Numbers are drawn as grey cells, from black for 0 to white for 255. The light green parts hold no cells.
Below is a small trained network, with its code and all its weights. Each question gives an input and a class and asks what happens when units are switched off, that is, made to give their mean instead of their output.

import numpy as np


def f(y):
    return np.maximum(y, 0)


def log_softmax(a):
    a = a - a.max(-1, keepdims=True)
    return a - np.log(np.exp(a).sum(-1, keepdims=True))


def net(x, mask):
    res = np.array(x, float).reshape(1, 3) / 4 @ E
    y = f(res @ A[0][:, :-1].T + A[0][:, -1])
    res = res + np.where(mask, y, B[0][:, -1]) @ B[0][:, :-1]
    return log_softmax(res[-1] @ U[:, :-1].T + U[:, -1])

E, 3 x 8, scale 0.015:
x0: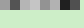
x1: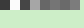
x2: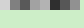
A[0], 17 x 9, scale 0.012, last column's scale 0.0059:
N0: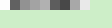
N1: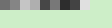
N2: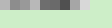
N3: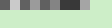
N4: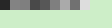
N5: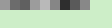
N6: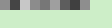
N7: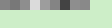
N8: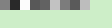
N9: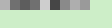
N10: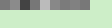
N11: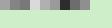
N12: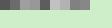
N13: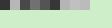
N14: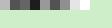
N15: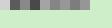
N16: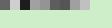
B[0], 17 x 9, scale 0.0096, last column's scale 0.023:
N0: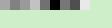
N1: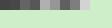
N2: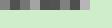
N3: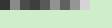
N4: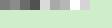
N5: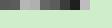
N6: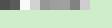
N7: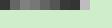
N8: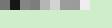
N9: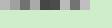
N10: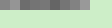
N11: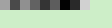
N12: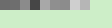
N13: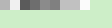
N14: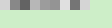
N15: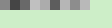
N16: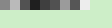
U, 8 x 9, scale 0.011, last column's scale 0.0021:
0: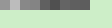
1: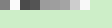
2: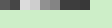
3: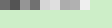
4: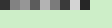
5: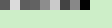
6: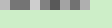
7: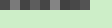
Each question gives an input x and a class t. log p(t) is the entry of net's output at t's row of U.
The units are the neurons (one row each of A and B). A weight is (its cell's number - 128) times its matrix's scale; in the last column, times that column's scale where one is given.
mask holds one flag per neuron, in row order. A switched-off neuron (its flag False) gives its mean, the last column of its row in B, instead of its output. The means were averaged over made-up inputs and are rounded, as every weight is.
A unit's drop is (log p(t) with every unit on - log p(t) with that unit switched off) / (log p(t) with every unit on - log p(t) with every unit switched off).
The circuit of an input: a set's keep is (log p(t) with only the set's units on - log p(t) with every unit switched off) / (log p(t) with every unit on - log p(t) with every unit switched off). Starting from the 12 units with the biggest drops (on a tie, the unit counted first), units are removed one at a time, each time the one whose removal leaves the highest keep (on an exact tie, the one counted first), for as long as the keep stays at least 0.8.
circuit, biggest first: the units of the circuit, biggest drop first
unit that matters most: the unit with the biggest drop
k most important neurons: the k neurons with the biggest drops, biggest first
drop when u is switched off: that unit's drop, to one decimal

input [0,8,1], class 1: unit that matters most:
N13
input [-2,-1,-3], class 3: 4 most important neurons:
[N16, N13, N9, N3]
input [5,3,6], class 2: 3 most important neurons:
[N5, N0, N13]
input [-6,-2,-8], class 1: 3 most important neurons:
[N13, N6, N1]
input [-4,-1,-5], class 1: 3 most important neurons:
[N6, N13, N1]
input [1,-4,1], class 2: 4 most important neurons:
[N13, N16, N4, N6]
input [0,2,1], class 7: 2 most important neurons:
[N4, N13]
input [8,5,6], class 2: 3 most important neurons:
[N5, N0, N13]
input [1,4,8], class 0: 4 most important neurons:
[N0, N9, N8, N1]
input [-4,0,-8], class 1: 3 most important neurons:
[N13, N6, N1]
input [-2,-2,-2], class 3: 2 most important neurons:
[N16, N13]
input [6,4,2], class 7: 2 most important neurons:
[N3, N8]
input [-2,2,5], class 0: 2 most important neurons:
[N8, N16]
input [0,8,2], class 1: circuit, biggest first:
[N13]
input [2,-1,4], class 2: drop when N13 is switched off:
0.1
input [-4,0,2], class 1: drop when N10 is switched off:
0.0
